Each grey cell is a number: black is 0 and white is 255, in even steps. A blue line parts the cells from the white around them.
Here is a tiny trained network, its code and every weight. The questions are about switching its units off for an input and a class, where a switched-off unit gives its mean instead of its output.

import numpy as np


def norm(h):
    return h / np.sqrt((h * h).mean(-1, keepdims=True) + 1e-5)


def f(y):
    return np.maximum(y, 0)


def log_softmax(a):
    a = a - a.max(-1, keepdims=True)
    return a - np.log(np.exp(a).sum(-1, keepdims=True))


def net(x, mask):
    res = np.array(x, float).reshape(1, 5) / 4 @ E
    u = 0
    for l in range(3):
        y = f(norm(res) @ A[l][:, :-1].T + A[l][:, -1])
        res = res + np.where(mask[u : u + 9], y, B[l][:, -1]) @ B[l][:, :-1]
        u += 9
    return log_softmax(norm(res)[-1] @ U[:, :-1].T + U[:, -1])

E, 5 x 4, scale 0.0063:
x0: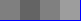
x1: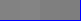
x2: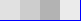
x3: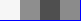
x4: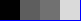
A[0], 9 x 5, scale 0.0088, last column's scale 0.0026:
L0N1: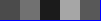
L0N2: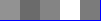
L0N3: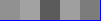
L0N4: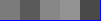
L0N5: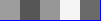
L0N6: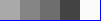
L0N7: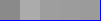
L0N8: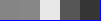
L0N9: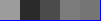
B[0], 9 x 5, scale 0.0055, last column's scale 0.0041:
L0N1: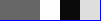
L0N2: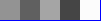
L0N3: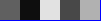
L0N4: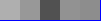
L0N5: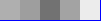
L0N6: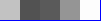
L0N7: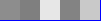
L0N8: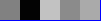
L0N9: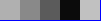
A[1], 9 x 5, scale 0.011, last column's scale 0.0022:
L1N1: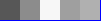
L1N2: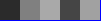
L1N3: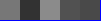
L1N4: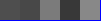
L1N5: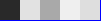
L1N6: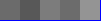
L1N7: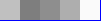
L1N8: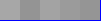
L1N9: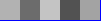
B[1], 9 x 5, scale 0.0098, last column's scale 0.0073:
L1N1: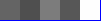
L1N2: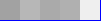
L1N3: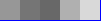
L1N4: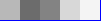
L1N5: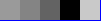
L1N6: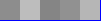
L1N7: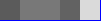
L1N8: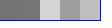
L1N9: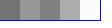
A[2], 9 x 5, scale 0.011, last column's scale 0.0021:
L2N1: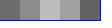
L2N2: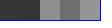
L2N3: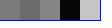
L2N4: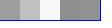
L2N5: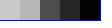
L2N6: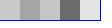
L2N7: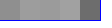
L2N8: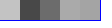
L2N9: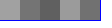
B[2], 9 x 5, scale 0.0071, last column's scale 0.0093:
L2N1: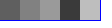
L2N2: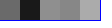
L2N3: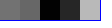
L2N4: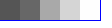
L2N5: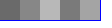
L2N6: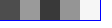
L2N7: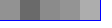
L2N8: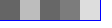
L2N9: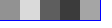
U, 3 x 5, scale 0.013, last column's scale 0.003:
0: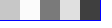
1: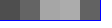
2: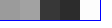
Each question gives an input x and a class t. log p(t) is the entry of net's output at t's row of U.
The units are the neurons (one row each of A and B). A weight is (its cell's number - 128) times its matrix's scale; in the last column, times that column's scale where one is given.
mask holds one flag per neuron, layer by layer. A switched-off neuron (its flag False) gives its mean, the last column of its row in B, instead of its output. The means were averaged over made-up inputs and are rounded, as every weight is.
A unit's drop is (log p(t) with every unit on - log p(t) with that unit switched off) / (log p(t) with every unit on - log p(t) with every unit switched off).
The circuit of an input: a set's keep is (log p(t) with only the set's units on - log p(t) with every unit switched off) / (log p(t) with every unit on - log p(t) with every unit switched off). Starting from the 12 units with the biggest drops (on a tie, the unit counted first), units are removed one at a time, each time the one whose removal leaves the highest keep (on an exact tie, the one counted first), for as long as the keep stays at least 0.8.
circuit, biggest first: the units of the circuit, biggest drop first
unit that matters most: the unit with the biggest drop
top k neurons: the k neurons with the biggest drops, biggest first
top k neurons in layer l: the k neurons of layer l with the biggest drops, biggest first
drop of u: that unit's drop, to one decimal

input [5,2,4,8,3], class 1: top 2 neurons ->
(L1N8 L0N3)
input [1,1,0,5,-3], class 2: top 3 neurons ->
(L1N2 L1N4 L1N7)
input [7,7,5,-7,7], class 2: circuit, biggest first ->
(L1N5 L2N3)
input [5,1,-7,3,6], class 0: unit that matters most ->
L1N4
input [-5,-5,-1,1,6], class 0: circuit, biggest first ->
(L1N2 L1N4)
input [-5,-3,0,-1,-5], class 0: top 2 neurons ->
(L1N1 L1N5)
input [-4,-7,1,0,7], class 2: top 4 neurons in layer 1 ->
(L1N5 L1N1 L1N8 L1N9)
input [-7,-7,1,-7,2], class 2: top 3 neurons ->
(L1N5 L2N3 L0N2)
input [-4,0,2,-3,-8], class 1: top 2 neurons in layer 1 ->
(L1N4 L1N2)
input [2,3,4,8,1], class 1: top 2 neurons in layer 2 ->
(L2N4 L2N3)
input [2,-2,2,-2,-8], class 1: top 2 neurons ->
(L1N4 L2N4)
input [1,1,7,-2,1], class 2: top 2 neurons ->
(L1N5 L1N4)
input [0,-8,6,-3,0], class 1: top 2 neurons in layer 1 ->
(L1N8 L1N9)
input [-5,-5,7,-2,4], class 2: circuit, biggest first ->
(L1N5)
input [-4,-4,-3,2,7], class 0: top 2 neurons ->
(L1N2 L1N4)
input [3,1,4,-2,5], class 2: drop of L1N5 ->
0.5
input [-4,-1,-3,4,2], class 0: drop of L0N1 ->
0.1
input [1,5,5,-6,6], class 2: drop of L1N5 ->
0.7
